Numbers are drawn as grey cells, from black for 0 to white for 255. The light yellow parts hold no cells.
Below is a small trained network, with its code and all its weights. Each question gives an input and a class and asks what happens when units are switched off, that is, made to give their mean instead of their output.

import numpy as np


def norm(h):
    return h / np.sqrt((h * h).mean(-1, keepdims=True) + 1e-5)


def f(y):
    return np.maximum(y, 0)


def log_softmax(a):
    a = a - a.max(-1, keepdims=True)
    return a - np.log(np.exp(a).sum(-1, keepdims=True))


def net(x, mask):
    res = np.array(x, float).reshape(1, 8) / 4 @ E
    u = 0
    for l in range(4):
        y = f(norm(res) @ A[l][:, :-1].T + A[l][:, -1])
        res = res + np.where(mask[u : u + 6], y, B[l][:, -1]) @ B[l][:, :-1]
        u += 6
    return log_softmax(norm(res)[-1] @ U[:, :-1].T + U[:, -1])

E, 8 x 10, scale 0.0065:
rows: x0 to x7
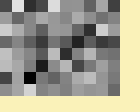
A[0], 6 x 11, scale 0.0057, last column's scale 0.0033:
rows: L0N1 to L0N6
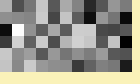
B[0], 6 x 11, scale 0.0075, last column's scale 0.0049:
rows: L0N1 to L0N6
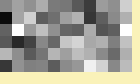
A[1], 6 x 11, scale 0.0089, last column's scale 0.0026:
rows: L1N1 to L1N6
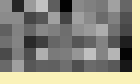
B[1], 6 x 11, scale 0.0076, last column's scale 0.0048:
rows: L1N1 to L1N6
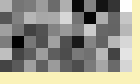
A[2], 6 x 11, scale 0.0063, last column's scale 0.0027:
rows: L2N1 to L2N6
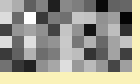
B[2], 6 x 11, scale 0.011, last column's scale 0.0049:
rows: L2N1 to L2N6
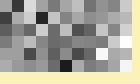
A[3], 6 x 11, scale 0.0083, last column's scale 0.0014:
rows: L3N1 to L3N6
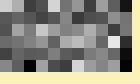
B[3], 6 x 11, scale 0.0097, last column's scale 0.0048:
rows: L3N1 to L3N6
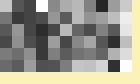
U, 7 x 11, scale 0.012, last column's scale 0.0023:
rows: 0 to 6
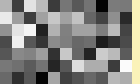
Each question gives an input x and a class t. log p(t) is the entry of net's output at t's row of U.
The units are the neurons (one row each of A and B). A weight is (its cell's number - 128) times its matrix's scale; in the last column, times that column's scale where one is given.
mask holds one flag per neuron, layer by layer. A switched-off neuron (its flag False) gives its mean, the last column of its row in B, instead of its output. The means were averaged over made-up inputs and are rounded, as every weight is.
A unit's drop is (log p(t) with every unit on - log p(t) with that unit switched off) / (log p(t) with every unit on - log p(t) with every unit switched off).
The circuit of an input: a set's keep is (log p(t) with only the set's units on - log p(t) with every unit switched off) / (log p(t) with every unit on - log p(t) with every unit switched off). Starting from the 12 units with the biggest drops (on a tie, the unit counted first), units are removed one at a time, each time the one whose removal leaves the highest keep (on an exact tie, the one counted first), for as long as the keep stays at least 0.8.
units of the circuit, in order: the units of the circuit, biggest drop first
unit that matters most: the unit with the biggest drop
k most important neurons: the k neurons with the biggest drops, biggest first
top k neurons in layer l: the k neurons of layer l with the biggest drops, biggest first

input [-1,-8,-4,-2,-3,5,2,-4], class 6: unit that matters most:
L1N4
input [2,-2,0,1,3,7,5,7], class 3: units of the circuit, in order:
[L0N3, L3N3]
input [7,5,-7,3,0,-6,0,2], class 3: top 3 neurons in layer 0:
[L0N3, L0N6, L0N5]
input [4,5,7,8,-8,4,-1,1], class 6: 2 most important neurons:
[L1N4, L3N2]
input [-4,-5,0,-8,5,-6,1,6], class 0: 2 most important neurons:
[L1N1, L0N6]
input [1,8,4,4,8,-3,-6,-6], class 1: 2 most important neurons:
[L0N5, L1N2]
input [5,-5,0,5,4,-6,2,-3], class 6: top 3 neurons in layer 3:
[L3N5, L3N2, L3N4]
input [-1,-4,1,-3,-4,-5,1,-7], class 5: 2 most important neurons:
[L0N4, L3N6]
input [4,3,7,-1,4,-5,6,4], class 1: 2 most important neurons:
[L3N1, L1N2]
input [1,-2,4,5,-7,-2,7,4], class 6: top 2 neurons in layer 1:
[L1N4, L1N6]
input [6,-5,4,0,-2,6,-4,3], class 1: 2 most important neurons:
[L3N1, L0N5]
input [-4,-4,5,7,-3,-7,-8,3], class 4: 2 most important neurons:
[L0N2, L2N3]
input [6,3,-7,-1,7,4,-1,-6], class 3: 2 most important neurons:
[L0N3, L3N3]
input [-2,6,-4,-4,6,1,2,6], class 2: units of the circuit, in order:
[L2N2]
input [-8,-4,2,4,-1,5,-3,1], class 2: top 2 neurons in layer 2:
[L2N2, L2N4]
